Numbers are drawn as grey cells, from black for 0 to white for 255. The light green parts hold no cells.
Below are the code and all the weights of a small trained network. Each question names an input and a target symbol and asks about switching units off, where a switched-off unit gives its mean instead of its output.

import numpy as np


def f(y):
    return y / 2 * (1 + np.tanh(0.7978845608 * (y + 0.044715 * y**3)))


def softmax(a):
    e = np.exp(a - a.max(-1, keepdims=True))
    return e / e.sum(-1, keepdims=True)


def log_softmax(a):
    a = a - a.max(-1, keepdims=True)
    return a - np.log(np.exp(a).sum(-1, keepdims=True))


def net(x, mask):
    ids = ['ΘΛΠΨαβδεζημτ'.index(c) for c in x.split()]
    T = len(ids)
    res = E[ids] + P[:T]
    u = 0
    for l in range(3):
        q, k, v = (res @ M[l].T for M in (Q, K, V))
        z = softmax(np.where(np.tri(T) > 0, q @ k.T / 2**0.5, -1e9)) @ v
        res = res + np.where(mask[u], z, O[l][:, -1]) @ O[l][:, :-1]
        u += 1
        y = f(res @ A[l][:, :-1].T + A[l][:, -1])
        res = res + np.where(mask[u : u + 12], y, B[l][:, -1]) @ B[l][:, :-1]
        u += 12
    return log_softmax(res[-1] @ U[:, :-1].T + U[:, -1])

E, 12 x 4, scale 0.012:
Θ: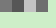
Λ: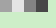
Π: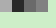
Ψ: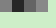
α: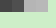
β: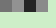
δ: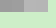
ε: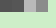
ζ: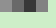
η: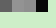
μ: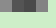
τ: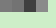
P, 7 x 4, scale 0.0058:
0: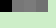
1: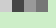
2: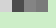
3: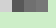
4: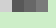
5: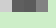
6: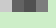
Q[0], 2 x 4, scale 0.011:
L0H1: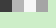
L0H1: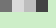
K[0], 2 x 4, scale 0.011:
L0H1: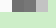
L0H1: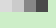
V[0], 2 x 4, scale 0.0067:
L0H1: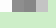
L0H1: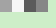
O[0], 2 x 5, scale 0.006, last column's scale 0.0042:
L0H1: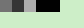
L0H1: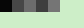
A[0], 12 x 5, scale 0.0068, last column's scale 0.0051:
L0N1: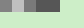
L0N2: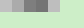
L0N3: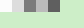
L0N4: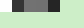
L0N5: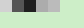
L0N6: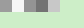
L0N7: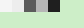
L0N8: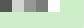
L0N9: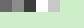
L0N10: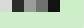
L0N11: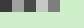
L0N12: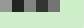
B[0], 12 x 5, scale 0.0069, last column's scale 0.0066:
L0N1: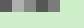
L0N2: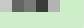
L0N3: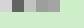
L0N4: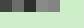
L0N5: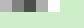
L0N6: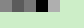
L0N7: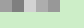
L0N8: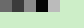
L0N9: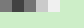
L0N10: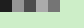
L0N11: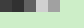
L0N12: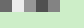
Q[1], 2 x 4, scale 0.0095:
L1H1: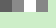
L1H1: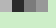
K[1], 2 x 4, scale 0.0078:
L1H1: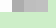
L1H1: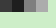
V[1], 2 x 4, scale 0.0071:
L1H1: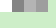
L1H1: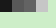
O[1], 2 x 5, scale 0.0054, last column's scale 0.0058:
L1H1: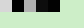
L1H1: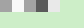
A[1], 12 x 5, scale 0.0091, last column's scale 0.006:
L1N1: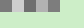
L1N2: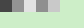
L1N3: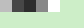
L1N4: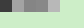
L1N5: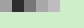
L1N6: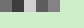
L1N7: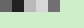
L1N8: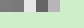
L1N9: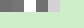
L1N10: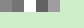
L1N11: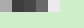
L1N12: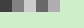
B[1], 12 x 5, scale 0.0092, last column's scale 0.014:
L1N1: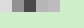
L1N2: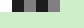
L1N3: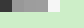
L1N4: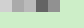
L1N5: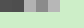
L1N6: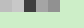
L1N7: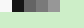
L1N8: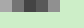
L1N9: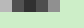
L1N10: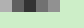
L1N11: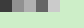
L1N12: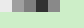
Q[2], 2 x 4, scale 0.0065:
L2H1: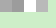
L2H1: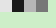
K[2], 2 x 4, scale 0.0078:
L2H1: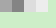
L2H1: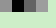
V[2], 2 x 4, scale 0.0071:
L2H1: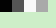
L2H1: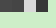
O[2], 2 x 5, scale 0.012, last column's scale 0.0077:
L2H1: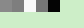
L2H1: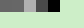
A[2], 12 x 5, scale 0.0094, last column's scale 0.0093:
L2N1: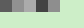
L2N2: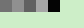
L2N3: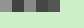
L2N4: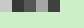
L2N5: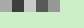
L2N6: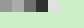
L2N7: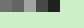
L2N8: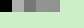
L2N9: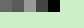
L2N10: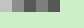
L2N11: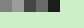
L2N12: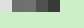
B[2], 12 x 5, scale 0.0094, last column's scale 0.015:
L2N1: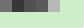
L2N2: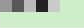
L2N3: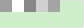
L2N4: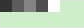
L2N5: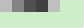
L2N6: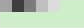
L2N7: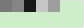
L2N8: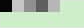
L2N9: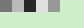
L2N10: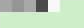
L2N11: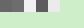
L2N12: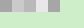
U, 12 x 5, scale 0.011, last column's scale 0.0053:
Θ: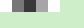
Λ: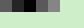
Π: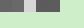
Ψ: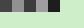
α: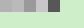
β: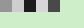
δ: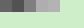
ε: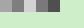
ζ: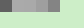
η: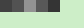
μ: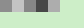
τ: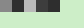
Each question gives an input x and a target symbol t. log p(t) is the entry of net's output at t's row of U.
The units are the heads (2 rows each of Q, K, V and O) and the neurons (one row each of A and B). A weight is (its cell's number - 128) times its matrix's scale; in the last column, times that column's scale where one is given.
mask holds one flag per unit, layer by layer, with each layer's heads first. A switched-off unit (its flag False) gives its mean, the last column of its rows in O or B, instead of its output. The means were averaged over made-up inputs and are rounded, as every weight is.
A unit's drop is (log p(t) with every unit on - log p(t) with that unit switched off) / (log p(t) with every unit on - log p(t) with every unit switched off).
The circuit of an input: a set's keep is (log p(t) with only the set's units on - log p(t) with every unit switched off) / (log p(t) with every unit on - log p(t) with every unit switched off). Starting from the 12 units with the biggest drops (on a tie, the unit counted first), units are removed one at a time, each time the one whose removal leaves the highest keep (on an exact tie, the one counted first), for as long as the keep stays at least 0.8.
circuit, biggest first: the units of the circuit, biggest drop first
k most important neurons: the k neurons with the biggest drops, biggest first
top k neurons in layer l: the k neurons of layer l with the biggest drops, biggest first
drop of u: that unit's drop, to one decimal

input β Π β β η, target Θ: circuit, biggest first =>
L2N4, L2N8
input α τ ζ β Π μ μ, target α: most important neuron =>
L0N11
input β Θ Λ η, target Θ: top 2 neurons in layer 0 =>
L0N5, L0N12
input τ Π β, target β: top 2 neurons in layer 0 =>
L0N11, L0N3
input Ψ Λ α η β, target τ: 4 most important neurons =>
L2N5, L2N1, L0N7, L0N3
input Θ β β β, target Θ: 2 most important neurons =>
L2N5, L2N7
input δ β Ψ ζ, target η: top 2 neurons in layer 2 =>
L2N1, L2N8
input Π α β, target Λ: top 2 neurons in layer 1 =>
L1N1, L1N11
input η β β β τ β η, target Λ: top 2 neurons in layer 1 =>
L1N1, L1N7
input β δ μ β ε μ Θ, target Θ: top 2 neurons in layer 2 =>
L2N12, L2N8
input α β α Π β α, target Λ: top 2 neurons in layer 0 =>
L0N9, L0N11
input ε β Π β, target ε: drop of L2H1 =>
1.0
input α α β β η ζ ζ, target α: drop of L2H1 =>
0.4
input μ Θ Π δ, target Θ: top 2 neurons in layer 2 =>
L2N12, L2N8
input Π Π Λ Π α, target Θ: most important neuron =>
L2N3
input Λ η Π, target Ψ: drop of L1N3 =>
0.1
